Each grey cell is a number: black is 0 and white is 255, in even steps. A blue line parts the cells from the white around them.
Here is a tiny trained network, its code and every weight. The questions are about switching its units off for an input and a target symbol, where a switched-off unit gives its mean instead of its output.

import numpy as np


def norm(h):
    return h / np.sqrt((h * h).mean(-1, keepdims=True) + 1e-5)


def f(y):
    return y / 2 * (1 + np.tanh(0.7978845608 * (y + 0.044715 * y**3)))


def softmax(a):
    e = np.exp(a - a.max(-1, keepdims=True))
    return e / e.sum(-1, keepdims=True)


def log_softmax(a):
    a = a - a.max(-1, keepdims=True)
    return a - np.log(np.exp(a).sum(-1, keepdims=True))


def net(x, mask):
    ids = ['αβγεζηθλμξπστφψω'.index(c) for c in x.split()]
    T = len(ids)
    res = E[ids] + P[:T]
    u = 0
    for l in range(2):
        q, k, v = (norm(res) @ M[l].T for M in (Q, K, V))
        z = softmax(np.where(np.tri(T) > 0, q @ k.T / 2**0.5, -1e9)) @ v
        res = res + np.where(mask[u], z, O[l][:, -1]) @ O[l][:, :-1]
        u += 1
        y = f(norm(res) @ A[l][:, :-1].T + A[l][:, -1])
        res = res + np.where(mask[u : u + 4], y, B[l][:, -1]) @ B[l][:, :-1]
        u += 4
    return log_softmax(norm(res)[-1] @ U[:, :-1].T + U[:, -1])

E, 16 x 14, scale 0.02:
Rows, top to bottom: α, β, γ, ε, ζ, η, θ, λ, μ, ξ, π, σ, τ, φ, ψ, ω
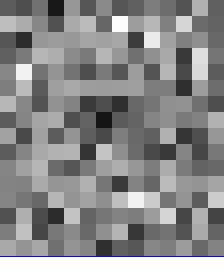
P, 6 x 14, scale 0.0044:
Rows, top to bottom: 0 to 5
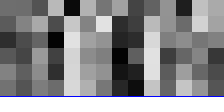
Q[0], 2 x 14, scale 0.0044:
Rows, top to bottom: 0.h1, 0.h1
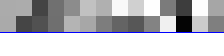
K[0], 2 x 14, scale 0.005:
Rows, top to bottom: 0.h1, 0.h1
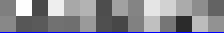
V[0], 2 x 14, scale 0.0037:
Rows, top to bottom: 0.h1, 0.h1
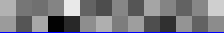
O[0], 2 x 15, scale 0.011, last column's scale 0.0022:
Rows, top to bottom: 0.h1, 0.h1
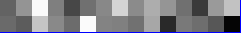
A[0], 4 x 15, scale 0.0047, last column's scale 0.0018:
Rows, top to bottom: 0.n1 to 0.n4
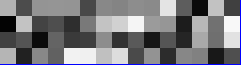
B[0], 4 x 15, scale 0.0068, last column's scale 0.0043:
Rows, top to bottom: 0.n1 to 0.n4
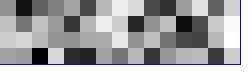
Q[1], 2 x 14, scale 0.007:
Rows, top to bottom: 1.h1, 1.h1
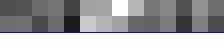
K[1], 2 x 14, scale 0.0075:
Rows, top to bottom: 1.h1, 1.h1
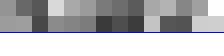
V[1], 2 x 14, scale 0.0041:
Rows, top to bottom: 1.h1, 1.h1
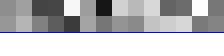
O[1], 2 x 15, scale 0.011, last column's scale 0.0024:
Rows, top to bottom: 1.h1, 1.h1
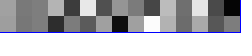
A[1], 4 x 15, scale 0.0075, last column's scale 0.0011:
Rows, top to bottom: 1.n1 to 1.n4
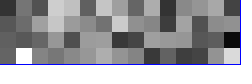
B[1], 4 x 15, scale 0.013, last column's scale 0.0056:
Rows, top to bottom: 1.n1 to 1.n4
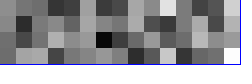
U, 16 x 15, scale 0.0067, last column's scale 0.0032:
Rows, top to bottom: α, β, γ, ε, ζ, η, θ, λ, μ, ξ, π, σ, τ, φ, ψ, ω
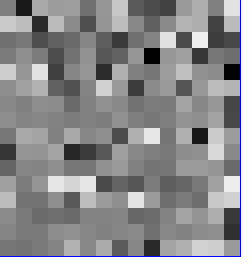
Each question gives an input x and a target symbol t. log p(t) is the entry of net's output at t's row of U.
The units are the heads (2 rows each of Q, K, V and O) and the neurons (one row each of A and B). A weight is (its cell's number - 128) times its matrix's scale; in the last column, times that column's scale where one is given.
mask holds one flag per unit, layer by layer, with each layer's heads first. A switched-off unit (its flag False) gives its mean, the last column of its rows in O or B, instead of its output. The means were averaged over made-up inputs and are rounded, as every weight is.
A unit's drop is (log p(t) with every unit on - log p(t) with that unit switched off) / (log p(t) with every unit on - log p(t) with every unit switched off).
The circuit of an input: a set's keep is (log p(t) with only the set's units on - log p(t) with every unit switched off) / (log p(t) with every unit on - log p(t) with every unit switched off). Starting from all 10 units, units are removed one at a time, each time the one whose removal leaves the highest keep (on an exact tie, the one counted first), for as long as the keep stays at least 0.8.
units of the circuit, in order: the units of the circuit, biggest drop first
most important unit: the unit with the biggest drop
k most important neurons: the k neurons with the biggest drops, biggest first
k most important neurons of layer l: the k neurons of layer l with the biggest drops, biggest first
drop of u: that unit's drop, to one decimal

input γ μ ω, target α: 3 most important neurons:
(1.n2; 0.n1; 1.n1)
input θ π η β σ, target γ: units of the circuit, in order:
(1.h1; 0.n2)
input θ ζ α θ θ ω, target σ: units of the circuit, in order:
(0.h1; 0.n3; 1.n1; 1.n3)
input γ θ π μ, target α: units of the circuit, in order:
(0.n1; 1.n1)
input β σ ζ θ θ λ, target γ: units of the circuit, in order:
(1.h1)
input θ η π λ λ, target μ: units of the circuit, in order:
(1.h1; 1.n4)
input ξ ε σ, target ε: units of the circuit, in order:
(1.h1; 1.n1; 1.n2)
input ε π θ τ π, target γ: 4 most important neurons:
(0.n3; 0.n1; 1.n3; 0.n4)
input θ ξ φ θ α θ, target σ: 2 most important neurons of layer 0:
(0.n1; 0.n4)
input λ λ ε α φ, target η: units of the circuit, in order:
(0.n2; 1.n1)
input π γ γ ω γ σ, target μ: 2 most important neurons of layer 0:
(0.n4; 0.n2)
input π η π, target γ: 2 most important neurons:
(0.n3; 1.n3)
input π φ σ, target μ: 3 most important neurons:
(0.n2; 0.n4; 1.n4)
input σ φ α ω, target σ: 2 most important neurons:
(0.n1; 0.n3)
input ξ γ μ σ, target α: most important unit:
0.h1
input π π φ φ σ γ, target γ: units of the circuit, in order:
(1.n1; 0.n4)
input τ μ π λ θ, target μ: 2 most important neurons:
(0.n4; 1.n4)
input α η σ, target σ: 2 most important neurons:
(0.n3; 1.n3)
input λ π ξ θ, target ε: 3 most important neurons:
(0.n2; 1.n1; 1.n2)
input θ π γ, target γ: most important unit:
1.n1
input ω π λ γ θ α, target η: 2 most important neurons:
(0.n3; 1.n1)
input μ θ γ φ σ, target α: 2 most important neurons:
(0.n1; 1.n2)
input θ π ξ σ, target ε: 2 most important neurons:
(0.n2; 1.n1)
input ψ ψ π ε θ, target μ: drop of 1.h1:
0.3
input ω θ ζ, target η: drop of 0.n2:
0.1
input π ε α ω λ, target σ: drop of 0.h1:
1.6
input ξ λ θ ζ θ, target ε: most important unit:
1.h1
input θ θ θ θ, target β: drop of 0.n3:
0.0
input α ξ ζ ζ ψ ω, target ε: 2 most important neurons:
(0.n2; 1.n1)
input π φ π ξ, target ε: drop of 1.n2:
0.1
